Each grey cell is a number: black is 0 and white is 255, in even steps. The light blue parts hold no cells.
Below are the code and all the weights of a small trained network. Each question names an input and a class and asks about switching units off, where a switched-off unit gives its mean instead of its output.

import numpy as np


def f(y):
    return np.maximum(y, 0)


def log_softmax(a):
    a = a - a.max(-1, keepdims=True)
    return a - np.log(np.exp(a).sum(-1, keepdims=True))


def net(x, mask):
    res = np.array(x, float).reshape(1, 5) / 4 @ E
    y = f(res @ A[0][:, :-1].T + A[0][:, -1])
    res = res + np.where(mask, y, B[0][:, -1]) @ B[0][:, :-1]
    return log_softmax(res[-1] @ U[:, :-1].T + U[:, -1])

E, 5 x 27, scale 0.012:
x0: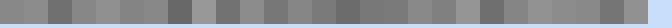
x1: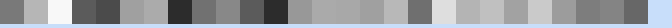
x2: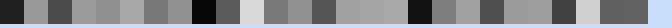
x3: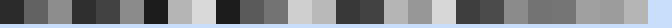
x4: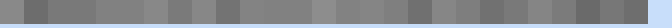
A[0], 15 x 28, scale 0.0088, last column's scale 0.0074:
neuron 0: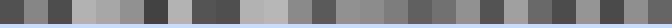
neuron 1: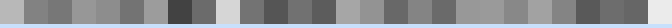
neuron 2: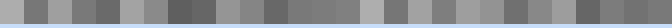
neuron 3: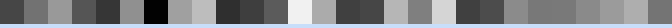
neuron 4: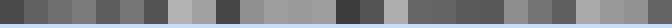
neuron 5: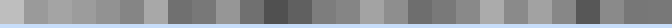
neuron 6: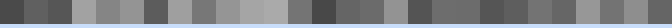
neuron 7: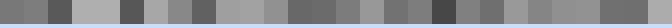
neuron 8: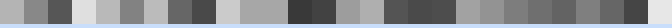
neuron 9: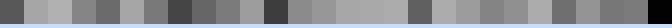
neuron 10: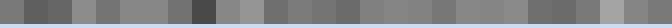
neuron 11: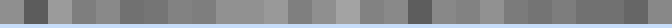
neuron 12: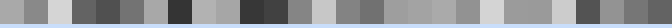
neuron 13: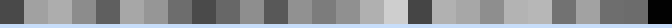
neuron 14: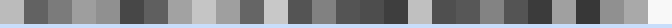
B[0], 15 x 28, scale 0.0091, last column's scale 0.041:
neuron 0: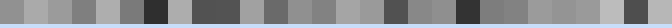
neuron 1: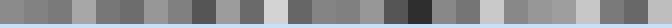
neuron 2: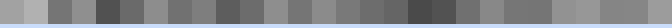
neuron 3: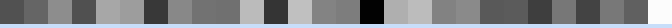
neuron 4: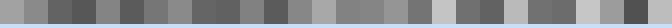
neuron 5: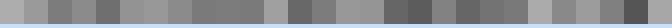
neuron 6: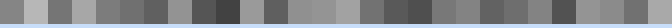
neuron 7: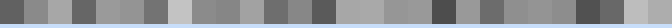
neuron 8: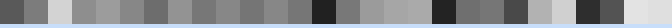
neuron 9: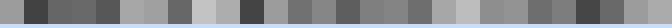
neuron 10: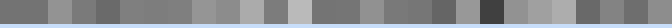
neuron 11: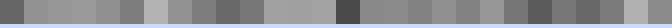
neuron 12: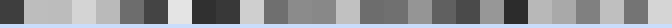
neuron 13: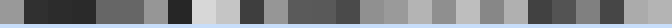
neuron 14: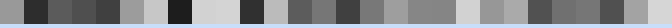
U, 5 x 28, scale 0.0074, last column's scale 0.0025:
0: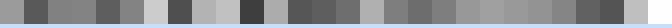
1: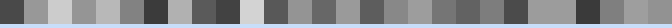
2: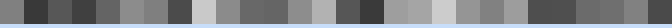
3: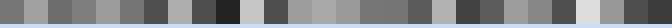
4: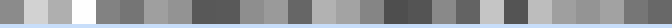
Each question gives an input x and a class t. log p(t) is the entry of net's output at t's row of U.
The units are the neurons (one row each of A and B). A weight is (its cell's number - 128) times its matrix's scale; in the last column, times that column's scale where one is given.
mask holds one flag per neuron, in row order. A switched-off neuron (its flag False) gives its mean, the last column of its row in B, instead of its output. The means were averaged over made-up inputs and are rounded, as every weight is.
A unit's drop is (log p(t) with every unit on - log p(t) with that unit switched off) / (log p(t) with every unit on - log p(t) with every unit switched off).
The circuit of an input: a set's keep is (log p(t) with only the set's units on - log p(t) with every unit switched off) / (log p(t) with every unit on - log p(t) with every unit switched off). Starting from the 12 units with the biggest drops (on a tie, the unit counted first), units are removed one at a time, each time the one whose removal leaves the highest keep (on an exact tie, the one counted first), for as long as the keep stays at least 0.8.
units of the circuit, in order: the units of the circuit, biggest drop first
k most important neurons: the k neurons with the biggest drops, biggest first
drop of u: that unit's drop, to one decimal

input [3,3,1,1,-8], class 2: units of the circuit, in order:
(neuron 8)
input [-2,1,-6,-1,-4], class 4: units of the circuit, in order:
(neuron 12; neuron 3)
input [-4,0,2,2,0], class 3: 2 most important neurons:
(neuron 14; neuron 8)
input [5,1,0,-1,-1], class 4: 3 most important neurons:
(neuron 3; neuron 14; neuron 13)
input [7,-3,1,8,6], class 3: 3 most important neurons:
(neuron 4; neuron 13; neuron 8)
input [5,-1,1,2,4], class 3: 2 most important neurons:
(neuron 8; neuron 14)
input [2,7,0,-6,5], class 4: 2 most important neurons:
(neuron 12; neuron 14)
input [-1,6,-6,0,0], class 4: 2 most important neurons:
(neuron 3; neuron 8)
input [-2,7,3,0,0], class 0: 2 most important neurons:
(neuron 3; neuron 13)
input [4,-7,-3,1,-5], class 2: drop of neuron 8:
0.2
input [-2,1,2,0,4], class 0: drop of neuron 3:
0.8
